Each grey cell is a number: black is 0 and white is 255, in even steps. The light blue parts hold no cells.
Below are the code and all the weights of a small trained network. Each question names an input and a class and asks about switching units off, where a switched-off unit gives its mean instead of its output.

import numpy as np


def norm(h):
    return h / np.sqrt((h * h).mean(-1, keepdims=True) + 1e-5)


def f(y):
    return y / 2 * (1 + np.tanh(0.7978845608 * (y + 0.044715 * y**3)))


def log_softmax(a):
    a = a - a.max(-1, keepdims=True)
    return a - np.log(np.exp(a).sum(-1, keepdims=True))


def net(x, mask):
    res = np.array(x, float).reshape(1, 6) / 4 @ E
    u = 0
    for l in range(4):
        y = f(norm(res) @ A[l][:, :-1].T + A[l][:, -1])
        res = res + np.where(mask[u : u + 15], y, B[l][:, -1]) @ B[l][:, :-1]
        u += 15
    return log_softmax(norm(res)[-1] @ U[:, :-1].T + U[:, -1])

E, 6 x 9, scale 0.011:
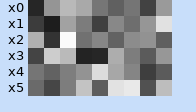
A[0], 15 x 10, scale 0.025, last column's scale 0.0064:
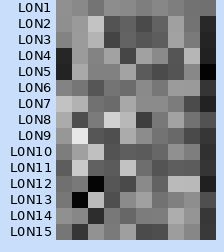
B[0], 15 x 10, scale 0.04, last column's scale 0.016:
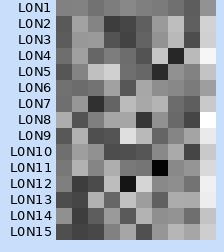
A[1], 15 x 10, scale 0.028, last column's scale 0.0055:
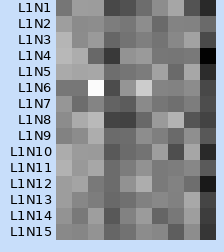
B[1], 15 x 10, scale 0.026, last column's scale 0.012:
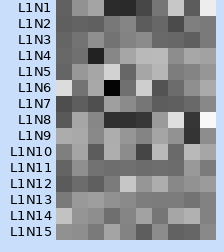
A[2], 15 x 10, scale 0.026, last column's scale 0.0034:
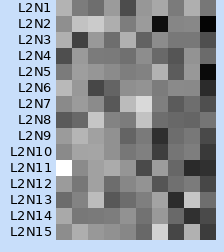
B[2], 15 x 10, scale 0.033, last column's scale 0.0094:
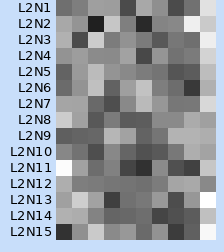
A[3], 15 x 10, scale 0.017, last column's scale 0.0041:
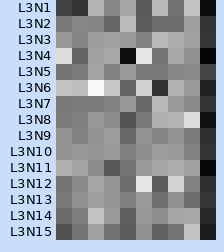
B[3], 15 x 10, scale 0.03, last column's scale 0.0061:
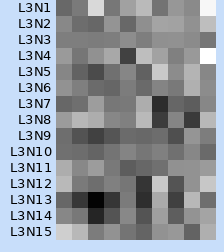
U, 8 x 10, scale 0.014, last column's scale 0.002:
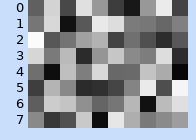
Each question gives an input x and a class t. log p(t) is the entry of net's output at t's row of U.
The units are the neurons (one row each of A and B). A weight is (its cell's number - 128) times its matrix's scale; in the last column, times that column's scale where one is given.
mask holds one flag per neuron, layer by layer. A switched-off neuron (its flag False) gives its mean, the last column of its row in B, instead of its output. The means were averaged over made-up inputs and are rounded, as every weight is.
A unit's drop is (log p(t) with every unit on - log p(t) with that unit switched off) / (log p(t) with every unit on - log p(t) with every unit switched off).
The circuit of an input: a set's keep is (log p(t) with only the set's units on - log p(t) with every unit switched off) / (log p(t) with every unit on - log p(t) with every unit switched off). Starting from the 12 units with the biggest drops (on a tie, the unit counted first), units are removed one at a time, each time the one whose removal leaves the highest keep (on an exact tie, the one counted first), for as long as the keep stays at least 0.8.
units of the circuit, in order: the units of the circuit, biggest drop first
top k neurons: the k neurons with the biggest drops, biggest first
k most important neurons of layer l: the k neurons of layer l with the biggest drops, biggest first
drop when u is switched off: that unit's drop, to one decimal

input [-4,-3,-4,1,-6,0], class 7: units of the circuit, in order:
L0N12
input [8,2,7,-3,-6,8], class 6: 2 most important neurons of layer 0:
L0N4, L0N9
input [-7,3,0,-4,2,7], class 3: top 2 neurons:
L0N13, L0N15
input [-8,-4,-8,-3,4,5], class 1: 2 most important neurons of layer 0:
L0N9, L0N7
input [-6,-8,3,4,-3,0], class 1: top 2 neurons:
L0N9, L0N7
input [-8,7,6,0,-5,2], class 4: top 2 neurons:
L0N13, L0N15
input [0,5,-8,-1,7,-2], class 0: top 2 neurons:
L0N5, L0N11
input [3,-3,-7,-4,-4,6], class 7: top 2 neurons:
L0N12, L0N14
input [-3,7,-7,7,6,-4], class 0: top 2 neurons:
L0N5, L0N11
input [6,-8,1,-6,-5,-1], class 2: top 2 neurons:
L0N8, L2N11
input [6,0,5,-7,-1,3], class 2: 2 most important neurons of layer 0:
L0N8, L0N9
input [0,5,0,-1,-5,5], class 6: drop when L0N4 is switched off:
0.8
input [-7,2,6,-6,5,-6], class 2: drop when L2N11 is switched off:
0.1
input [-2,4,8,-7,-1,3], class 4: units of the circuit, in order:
L0N13
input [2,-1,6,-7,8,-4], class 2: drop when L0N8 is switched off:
0.7
